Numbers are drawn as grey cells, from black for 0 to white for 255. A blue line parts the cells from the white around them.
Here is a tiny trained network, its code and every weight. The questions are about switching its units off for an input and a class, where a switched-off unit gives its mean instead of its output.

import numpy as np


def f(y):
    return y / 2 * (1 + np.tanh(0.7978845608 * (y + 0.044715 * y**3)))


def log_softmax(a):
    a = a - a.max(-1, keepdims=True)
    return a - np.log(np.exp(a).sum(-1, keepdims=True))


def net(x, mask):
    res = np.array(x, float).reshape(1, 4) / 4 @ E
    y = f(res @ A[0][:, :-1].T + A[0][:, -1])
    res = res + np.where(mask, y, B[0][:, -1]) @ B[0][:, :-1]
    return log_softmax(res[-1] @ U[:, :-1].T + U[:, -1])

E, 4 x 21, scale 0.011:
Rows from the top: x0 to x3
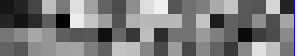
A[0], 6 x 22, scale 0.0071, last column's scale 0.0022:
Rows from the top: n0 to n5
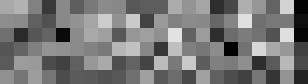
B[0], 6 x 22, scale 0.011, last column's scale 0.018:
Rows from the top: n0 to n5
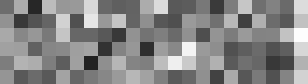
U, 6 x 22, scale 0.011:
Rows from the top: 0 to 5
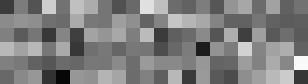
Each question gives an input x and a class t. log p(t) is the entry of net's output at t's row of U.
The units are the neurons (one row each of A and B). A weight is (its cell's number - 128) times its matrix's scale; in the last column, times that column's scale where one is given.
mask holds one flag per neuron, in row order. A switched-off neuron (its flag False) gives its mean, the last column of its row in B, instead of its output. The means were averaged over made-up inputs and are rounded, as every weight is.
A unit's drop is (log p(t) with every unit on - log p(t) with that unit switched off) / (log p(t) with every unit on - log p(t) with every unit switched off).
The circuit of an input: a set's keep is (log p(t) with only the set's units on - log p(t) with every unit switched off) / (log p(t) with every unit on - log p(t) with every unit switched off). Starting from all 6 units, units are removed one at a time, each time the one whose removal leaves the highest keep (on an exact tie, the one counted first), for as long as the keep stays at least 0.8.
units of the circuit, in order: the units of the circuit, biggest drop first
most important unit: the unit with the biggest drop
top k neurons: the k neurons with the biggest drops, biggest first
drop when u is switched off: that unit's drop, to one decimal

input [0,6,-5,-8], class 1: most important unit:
n4
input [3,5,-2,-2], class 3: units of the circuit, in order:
(n2, n0)
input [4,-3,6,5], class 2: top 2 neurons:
(n0, n4)
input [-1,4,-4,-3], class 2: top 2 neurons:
(n1, n3)
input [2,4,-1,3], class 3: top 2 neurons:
(n2, n0)
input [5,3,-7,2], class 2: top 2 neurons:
(n1, n0)
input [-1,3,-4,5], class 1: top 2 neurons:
(n3, n5)
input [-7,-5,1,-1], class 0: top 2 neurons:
(n0, n2)
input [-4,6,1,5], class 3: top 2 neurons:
(n2, n4)
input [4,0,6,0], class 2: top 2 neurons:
(n0, n5)
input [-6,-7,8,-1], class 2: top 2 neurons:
(n5, n2)
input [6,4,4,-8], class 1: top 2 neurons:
(n4, n0)
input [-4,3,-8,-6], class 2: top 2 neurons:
(n1, n3)
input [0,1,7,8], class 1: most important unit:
n3
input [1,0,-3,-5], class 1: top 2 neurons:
(n4, n0)
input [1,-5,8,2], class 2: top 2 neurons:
(n2, n5)
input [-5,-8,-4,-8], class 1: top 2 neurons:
(n4, n2)
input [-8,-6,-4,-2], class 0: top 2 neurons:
(n0, n2)
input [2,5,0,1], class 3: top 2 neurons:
(n2, n0)
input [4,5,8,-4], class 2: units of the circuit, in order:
(n5)
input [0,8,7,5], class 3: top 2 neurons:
(n2, n1)
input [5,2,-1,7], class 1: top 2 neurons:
(n0, n3)
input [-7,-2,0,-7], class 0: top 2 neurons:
(n0, n3)
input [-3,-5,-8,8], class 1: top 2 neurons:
(n3, n5)
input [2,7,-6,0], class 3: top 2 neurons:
(n2, n5)
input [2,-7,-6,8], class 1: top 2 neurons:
(n3, n2)
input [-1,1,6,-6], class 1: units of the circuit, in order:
(n4)
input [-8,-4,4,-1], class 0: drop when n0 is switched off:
0.7
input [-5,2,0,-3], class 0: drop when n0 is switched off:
1.2
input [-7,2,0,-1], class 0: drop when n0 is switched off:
1.2
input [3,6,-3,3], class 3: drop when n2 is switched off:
0.6
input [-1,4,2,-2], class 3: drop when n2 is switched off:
0.6
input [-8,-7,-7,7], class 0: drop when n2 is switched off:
0.1
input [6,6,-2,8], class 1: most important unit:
n3
